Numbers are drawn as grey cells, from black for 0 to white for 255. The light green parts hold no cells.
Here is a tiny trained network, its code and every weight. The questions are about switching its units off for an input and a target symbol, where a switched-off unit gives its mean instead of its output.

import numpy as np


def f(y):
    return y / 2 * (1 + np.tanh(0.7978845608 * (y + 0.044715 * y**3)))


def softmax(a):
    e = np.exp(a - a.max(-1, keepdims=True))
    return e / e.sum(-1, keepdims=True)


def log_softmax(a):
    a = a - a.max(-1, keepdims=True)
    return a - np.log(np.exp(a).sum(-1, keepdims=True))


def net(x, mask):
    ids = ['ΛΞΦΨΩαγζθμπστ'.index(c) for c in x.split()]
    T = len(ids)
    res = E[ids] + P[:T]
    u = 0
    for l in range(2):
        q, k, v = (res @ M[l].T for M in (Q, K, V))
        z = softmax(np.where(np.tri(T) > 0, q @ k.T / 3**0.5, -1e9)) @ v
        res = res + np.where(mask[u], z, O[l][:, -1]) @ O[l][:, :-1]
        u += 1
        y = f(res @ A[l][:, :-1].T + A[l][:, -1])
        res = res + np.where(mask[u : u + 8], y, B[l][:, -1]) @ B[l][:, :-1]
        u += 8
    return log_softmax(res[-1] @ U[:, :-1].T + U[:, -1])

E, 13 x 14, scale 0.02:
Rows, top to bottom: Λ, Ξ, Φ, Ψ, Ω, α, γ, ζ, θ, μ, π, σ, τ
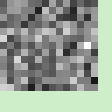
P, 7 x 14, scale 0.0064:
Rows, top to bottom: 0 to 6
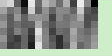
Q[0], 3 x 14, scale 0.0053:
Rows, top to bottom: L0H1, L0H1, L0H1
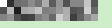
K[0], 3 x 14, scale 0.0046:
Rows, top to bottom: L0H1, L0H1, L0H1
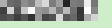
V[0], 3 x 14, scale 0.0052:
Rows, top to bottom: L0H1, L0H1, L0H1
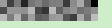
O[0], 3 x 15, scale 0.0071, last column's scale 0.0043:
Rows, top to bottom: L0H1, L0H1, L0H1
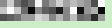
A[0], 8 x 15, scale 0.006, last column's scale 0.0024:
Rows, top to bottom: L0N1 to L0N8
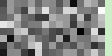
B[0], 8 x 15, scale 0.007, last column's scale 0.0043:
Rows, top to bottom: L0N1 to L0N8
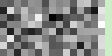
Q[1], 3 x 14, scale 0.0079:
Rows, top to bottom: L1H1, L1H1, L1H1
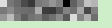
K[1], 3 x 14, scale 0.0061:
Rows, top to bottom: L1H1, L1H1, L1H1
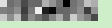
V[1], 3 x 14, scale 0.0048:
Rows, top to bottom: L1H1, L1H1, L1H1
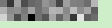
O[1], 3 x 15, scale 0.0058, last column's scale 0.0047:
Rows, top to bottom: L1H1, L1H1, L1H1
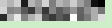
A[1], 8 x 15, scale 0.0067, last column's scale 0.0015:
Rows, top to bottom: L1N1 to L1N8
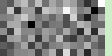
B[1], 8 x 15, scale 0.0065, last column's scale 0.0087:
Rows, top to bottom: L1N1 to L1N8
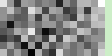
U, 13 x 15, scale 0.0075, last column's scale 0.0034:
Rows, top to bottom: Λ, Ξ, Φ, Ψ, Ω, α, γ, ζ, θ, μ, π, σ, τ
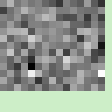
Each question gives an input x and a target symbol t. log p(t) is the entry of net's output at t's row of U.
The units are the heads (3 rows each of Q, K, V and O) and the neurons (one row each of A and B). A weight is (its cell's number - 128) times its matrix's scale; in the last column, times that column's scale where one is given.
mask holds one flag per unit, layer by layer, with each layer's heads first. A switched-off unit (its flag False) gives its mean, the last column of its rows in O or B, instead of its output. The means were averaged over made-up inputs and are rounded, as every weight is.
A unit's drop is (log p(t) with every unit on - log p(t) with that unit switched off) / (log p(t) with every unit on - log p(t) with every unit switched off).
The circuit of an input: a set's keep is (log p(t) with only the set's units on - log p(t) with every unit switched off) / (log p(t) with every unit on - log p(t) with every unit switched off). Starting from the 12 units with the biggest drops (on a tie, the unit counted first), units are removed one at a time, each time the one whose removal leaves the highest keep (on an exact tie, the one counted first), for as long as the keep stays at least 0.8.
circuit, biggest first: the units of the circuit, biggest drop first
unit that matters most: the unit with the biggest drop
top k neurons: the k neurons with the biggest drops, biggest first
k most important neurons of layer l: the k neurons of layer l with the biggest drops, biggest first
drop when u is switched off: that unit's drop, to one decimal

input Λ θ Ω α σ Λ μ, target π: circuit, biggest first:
(L1H1, L0N3)
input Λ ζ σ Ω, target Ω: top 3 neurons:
(L1N8, L0N3, L0N6)
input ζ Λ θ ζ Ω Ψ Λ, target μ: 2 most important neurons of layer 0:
(L0N8, L0N1)
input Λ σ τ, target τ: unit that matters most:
L1N4
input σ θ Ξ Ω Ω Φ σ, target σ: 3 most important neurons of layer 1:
(L1N8, L1N7, L1N1)
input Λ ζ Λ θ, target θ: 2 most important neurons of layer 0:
(L0N4, L0N7)
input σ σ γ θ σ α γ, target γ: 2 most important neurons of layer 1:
(L1N7, L1N8)
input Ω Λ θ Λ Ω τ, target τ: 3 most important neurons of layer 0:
(L0N2, L0N3, L0N6)
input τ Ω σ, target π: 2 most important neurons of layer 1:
(L1N2, L1N5)
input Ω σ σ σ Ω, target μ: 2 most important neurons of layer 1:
(L1N8, L1N2)
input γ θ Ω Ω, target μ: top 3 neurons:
(L1N8, L0N2, L0N5)
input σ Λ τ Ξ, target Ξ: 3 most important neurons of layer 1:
(L1N6, L1N1, L1N2)
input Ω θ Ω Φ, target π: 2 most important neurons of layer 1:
(L1N8, L1N1)
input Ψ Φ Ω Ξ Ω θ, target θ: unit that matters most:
L0N4
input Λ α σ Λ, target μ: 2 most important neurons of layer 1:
(L1N2, L1N8)
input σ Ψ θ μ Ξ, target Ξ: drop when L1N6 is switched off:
0.5
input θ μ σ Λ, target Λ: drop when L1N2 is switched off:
0.2
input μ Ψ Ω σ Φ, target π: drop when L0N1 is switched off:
0.0
